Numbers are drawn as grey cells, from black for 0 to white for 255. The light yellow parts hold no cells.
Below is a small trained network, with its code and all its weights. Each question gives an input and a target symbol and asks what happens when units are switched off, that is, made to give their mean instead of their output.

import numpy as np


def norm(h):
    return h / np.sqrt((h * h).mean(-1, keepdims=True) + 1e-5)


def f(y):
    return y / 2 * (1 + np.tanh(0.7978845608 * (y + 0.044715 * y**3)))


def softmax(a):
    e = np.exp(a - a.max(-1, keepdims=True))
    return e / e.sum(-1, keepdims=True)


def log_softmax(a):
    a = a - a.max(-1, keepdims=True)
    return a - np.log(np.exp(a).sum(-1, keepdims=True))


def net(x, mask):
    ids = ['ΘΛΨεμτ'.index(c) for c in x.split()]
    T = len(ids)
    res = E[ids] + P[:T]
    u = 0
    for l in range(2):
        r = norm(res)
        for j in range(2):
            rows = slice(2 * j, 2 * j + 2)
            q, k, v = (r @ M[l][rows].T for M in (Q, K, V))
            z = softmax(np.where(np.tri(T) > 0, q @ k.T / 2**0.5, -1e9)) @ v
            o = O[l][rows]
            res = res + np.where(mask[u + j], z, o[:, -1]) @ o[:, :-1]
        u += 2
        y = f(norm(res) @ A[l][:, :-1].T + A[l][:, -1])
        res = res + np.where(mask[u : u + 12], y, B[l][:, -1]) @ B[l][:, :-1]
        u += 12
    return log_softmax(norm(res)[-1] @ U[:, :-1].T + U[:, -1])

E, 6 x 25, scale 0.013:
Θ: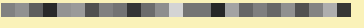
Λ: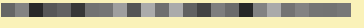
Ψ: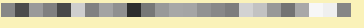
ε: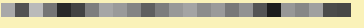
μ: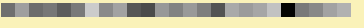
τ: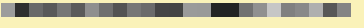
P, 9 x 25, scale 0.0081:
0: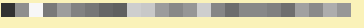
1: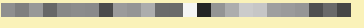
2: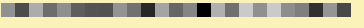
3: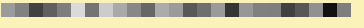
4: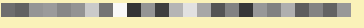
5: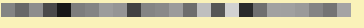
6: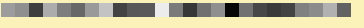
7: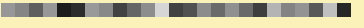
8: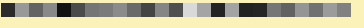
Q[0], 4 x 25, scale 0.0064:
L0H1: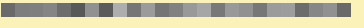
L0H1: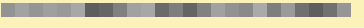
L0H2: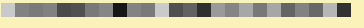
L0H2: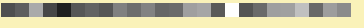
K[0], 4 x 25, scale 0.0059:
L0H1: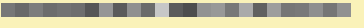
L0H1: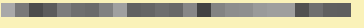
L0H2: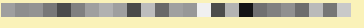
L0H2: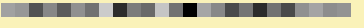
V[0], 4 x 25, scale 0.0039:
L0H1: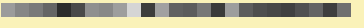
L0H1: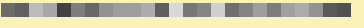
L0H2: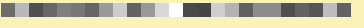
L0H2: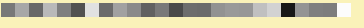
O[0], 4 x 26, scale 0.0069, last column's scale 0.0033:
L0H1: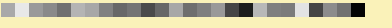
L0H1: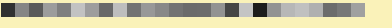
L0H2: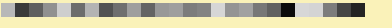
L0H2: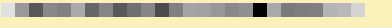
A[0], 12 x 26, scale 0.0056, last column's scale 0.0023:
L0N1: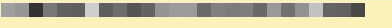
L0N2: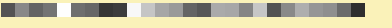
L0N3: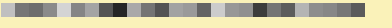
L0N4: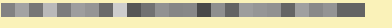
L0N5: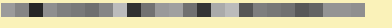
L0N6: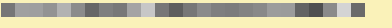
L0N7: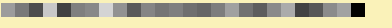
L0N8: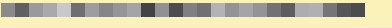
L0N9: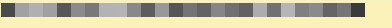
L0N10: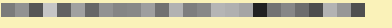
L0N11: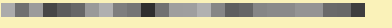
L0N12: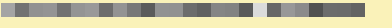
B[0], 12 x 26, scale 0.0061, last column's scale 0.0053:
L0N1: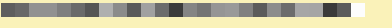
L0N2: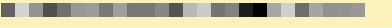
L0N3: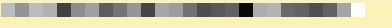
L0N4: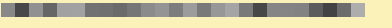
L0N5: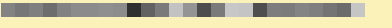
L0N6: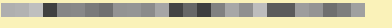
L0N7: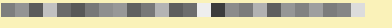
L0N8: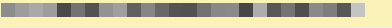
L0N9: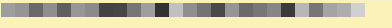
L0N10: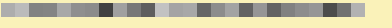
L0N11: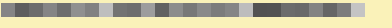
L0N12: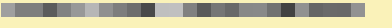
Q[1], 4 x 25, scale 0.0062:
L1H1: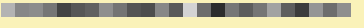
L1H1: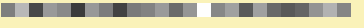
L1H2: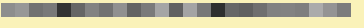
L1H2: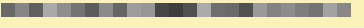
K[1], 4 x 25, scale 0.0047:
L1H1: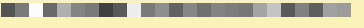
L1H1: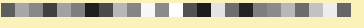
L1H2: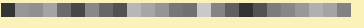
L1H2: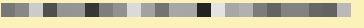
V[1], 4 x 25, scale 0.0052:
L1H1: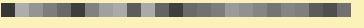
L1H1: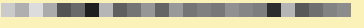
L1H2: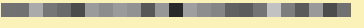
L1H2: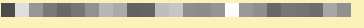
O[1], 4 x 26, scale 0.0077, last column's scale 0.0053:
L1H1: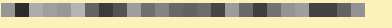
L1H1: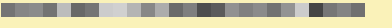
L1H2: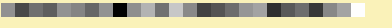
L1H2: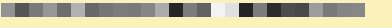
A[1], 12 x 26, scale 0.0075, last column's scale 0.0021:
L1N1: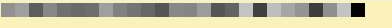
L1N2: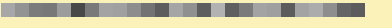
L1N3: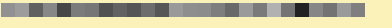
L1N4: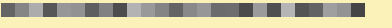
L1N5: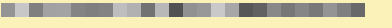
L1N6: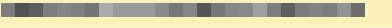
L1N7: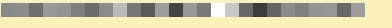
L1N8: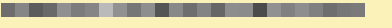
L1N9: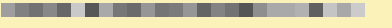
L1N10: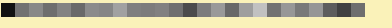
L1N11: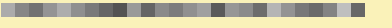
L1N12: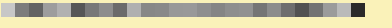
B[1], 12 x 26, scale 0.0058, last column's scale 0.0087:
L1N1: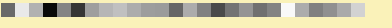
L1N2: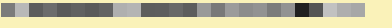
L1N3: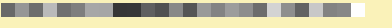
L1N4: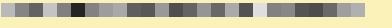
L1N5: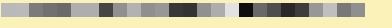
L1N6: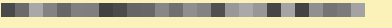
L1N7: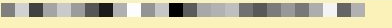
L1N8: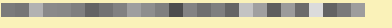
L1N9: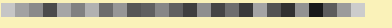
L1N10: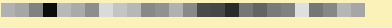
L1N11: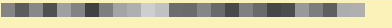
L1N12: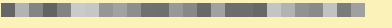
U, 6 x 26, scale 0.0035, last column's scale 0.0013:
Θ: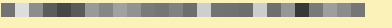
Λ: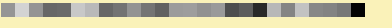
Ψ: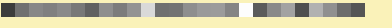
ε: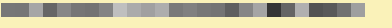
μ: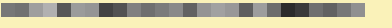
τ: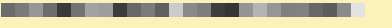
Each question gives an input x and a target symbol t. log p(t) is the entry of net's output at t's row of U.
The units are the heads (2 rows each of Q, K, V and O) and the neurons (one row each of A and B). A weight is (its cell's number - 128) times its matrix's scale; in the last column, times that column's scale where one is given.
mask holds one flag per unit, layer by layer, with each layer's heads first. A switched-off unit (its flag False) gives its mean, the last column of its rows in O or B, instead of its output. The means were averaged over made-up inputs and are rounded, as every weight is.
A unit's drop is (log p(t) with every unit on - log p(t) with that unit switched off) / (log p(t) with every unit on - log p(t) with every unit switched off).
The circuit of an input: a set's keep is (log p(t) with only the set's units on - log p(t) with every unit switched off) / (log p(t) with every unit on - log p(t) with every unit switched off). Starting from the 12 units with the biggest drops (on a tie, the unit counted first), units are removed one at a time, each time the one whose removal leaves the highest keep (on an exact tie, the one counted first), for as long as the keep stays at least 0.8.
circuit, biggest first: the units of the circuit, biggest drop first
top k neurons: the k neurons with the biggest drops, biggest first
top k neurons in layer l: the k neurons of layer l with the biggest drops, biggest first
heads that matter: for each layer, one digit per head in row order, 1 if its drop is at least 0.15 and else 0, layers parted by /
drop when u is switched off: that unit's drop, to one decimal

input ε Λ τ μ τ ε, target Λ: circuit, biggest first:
[L0H2; L0H1]
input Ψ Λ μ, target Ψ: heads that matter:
10 / 00
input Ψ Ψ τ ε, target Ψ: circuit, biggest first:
[L0H1]
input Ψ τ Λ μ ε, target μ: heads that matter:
01 / 10
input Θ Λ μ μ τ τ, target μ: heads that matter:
01 / 11
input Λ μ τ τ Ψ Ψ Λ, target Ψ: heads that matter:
00 / 00
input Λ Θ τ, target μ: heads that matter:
01 / 00
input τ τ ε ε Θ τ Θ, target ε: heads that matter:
01 / 10
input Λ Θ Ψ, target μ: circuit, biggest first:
[L0H2; L1N1]
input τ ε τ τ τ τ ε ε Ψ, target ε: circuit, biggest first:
[L0H2; L1H1]
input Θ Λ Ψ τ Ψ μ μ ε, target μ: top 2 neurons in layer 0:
[L0N3; L0N2]
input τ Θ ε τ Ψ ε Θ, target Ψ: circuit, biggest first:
[L0N3; L1N9; L0H1]
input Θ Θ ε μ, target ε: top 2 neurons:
[L0N8; L1N3]
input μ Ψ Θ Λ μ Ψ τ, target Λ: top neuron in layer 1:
[L1N12]
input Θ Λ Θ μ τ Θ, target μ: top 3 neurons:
[L0N2; L0N3; L1N1]
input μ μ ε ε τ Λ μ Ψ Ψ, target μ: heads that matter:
00 / 01
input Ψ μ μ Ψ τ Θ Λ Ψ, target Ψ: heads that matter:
10 / 00
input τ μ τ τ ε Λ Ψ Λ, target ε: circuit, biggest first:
[L0H2; L1N3]
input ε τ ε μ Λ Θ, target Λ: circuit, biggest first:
[L0H1; L0H2]
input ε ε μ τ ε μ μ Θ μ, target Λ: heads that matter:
10 / 00
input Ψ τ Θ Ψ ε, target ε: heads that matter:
01 / 00
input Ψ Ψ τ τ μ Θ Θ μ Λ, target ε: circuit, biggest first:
[L0H2]
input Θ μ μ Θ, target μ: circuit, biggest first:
[L1H2; L1H1]
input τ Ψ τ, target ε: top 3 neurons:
[L0N6; L1N3; L1N11]
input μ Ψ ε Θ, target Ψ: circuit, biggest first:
[L0N3; L1N9; L1N8]
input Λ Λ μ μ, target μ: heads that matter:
00 / 00
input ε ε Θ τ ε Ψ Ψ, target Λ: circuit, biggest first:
[L0H1]
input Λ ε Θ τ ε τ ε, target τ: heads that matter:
01 / 01
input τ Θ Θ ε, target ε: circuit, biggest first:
[L0H2; L1H1]
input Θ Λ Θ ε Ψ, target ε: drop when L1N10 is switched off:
0.2
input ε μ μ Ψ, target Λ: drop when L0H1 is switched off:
0.2
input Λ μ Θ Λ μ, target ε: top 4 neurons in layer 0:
[L0N8; L0N3; L0N1; L0N9]
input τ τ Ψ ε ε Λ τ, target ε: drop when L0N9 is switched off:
-0.1
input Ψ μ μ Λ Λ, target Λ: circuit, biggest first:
[L0H2]
